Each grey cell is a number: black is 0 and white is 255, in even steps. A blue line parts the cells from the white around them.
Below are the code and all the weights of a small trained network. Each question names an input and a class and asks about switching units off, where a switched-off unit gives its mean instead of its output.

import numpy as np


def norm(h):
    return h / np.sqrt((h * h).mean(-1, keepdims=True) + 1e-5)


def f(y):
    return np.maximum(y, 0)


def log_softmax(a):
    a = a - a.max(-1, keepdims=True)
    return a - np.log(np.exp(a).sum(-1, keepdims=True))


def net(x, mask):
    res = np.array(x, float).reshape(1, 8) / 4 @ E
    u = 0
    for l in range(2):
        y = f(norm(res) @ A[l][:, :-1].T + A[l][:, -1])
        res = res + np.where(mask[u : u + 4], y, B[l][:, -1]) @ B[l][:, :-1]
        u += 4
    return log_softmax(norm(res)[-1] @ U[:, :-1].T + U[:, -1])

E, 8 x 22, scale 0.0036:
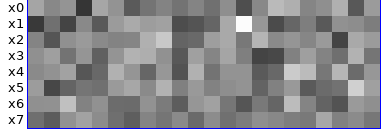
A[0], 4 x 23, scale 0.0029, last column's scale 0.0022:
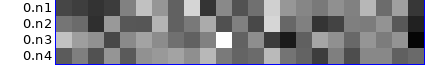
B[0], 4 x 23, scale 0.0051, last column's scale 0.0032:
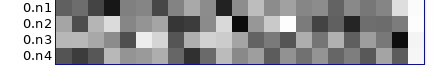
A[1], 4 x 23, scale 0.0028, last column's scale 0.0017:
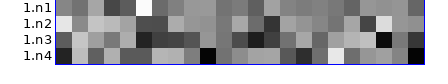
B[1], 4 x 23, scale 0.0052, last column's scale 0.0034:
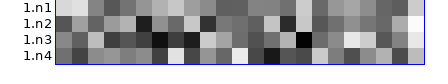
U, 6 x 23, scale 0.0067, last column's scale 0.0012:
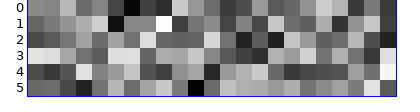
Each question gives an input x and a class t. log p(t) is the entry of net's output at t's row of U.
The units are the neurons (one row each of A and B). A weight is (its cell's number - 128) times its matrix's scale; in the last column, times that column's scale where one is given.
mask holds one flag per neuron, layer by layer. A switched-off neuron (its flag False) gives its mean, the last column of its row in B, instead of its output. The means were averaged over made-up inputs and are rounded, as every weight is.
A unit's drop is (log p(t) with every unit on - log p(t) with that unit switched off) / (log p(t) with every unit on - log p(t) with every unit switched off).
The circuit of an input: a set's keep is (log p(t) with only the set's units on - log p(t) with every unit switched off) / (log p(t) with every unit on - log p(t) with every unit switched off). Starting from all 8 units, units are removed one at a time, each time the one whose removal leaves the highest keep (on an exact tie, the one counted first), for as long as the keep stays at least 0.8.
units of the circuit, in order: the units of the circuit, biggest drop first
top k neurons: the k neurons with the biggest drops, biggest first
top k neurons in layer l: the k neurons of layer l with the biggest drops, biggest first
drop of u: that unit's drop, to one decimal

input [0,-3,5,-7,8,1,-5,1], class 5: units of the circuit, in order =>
(0.n1)
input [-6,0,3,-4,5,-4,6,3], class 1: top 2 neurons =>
(1.n2 0.n4)
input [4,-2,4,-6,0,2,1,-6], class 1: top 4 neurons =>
(1.n2 0.n3 0.n1 0.n2)
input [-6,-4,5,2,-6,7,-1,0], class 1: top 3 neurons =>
(1.n2 0.n3 1.n3)
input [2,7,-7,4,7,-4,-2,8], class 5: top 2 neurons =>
(0.n1 1.n1)
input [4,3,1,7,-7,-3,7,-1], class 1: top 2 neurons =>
(1.n2 0.n4)
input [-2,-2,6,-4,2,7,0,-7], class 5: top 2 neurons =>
(0.n1 0.n3)
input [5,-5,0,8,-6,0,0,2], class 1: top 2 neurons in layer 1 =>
(1.n2 1.n1)
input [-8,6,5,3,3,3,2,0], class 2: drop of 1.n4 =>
1.0
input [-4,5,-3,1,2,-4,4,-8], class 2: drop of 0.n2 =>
0.0
